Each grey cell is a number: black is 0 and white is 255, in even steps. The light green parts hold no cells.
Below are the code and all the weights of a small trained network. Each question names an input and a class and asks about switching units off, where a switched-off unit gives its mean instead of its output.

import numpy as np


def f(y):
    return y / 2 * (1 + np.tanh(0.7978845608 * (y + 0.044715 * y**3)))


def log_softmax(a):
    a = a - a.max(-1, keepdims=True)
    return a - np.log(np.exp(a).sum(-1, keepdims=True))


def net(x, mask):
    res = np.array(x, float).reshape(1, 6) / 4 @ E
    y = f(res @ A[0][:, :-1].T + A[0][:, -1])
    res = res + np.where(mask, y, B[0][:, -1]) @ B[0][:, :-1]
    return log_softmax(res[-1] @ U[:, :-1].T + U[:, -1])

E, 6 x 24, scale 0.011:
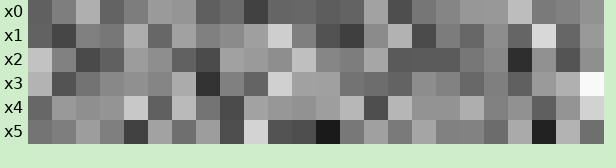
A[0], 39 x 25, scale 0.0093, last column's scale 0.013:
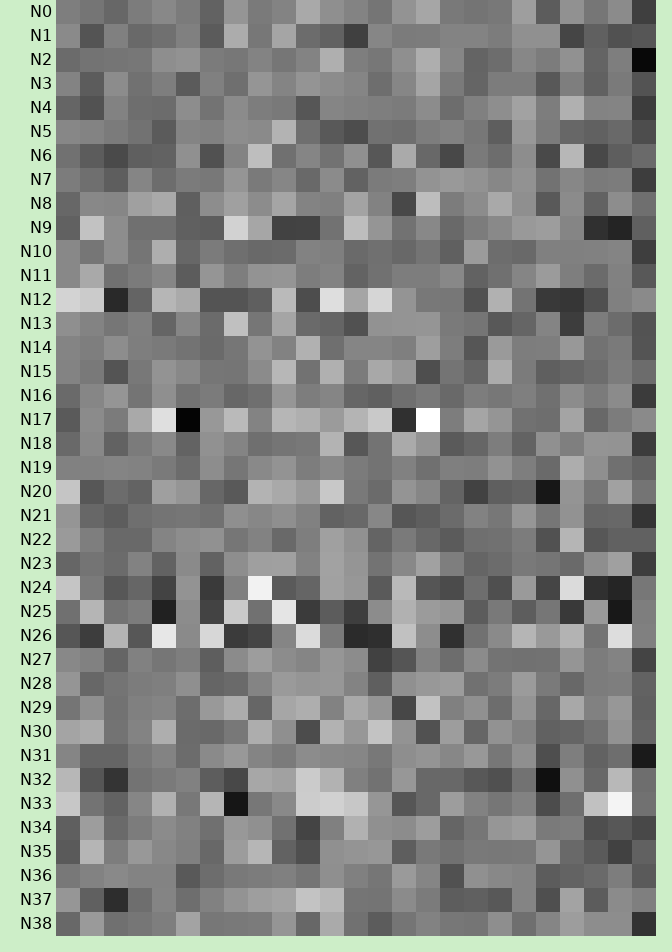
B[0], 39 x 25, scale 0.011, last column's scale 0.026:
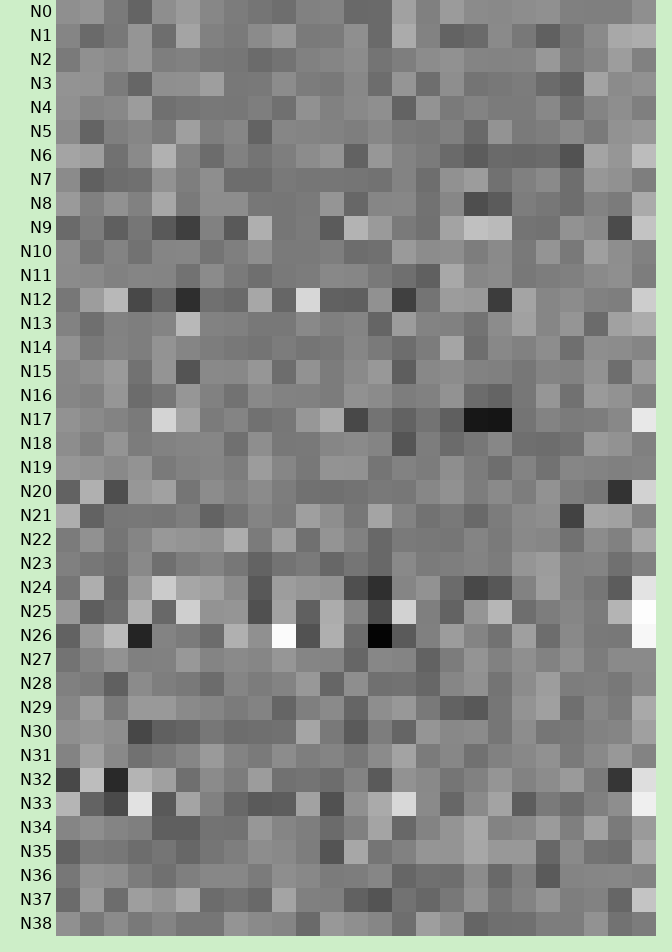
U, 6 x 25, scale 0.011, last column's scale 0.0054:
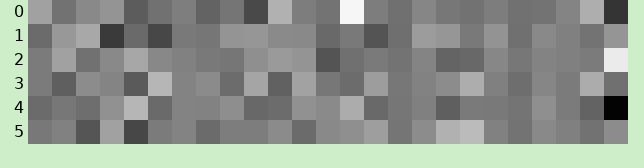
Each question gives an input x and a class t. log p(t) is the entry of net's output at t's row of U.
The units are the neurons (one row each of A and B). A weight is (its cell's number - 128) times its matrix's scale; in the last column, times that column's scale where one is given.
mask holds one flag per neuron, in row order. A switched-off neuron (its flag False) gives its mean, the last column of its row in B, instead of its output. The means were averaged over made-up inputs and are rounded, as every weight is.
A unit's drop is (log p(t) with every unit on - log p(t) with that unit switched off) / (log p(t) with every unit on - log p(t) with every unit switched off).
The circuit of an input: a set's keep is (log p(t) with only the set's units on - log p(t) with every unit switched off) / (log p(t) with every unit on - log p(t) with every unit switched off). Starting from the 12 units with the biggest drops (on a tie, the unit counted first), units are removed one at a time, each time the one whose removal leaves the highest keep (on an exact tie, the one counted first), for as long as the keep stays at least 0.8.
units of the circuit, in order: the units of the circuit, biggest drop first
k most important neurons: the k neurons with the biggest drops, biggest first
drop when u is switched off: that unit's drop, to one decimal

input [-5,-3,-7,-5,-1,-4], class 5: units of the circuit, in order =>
N9
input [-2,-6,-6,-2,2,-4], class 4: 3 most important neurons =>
N26, N12, N33
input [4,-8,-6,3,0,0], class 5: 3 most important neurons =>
N26, N17, N12
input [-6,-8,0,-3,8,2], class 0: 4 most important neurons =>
N26, N24, N12, N32
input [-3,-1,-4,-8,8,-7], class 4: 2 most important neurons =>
N9, N26
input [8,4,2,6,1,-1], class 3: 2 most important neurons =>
N26, N33
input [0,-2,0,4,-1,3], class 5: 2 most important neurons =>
N17, N26
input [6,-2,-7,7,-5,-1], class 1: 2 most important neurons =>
N25, N33
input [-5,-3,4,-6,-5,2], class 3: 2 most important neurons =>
N25, N17
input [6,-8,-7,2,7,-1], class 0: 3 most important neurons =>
N26, N25, N32
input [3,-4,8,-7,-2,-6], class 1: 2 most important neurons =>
N12, N9
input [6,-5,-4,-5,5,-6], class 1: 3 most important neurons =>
N33, N25, N32
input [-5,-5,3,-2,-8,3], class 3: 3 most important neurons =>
N25, N17, N1
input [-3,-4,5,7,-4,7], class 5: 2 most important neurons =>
N17, N26
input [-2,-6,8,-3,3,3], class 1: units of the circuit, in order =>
N12
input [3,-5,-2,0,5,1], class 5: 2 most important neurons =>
N26, N17
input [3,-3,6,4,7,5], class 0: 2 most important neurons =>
N33, N12
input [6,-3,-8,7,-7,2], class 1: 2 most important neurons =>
N25, N33
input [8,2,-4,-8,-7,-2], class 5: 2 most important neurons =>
N9, N26
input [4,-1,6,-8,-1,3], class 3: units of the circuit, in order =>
N25
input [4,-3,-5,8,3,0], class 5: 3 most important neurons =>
N33, N25, N17
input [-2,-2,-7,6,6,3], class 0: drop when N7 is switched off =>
0.0
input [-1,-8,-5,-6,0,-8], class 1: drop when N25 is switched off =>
0.1
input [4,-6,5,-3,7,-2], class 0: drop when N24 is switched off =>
0.1
